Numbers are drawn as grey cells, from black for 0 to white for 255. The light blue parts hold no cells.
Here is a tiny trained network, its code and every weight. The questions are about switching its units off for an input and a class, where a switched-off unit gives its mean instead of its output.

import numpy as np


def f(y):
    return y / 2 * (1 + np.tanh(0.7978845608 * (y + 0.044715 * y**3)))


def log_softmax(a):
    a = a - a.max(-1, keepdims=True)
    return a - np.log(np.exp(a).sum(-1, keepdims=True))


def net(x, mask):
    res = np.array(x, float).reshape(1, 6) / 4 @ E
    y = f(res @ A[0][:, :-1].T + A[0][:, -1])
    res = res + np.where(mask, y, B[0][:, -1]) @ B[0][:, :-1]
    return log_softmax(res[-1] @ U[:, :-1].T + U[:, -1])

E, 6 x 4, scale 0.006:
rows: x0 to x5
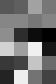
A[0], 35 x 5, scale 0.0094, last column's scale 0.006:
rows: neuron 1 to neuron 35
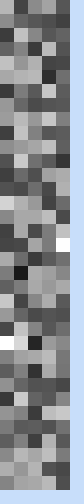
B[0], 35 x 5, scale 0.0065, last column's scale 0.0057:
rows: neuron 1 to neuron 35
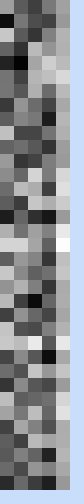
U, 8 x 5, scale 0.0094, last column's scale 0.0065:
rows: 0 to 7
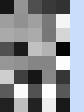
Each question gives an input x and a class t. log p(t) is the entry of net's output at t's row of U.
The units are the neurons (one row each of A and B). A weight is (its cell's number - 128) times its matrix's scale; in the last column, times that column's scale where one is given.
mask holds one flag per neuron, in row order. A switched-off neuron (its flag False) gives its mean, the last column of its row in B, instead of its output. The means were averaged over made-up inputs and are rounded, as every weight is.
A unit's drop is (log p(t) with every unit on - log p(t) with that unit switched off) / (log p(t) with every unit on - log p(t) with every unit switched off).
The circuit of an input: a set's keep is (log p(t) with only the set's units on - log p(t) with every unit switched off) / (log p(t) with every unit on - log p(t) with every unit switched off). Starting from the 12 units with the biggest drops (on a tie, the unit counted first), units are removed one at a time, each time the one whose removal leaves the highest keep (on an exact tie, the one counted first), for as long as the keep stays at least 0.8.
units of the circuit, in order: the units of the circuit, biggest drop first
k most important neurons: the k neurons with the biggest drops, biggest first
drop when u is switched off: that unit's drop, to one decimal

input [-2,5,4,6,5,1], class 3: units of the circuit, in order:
(neuron 5; neuron 6)
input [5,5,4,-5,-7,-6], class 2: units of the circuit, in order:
(neuron 25; neuron 30)
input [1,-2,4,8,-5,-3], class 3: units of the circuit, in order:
(neuron 5; neuron 15)
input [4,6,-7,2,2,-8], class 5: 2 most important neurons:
(neuron 22; neuron 20)
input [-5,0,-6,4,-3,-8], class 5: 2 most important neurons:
(neuron 22; neuron 1)
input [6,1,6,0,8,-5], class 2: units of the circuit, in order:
(neuron 18)
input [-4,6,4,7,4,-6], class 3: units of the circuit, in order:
(neuron 5; neuron 15)
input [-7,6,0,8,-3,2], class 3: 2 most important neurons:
(neuron 5; neuron 15)
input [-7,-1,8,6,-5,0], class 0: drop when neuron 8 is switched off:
0.1
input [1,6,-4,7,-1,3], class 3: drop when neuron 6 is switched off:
0.2
